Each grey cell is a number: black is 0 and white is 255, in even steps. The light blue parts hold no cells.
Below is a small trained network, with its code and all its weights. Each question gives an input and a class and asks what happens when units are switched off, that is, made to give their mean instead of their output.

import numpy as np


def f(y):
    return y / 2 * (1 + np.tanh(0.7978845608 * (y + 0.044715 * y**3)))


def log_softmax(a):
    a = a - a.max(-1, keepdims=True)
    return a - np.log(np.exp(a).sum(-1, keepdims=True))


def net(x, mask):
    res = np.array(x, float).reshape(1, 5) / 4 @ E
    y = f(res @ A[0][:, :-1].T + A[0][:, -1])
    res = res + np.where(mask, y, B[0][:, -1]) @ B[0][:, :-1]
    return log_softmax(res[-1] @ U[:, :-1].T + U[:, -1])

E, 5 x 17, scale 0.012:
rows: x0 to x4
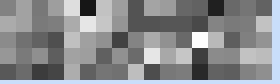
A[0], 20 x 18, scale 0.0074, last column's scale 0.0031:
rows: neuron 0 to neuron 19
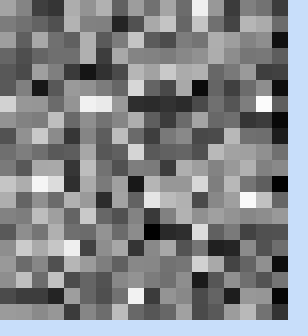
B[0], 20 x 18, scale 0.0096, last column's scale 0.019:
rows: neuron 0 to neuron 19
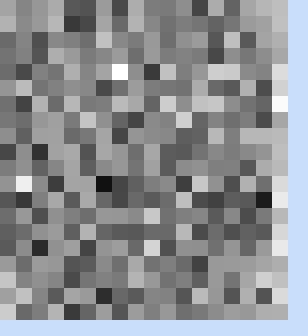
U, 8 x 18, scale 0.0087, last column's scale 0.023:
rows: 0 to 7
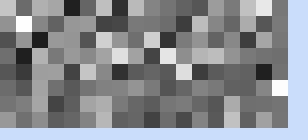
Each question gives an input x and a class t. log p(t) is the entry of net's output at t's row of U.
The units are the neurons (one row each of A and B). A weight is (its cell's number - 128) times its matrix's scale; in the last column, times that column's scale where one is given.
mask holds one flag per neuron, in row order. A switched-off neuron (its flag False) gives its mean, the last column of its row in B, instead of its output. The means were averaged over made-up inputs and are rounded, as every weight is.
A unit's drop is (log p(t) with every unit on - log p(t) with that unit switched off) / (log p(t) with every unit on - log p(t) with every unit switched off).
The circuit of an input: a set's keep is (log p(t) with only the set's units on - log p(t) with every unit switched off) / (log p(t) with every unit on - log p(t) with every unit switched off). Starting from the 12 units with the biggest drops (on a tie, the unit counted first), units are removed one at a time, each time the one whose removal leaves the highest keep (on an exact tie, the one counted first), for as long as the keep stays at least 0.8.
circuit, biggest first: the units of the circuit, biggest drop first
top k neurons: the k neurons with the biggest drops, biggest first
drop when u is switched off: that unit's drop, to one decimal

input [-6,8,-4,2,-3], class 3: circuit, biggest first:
(neuron 6)
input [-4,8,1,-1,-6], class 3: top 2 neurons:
(neuron 6; neuron 18)
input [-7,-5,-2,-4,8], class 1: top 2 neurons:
(neuron 18; neuron 5)
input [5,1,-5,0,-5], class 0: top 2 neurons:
(neuron 18; neuron 17)
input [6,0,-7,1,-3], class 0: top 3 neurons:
(neuron 17; neuron 8; neuron 19)
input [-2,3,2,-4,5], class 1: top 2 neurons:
(neuron 12; neuron 18)
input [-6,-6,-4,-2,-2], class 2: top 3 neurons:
(neuron 6; neuron 10; neuron 13)
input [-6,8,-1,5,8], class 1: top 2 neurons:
(neuron 5; neuron 18)
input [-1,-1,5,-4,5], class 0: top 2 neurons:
(neuron 0; neuron 11)
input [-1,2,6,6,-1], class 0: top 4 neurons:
(neuron 1; neuron 14; neuron 16; neuron 0)
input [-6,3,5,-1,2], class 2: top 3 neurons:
(neuron 9; neuron 13; neuron 2)
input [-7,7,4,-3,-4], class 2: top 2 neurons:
(neuron 13; neuron 4)
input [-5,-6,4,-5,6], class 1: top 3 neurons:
(neuron 18; neuron 6; neuron 12)
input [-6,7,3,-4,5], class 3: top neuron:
(neuron 6)
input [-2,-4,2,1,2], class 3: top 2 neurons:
(neuron 4; neuron 11)
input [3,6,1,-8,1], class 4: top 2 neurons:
(neuron 14; neuron 4)
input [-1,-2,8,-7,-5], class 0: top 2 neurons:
(neuron 0; neuron 12)
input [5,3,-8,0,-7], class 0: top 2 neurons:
(neuron 19; neuron 8)
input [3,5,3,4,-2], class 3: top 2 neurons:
(neuron 6; neuron 14)
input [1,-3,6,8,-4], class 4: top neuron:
(neuron 12)
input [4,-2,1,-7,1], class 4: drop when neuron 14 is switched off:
0.6
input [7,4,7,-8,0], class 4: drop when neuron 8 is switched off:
0.2
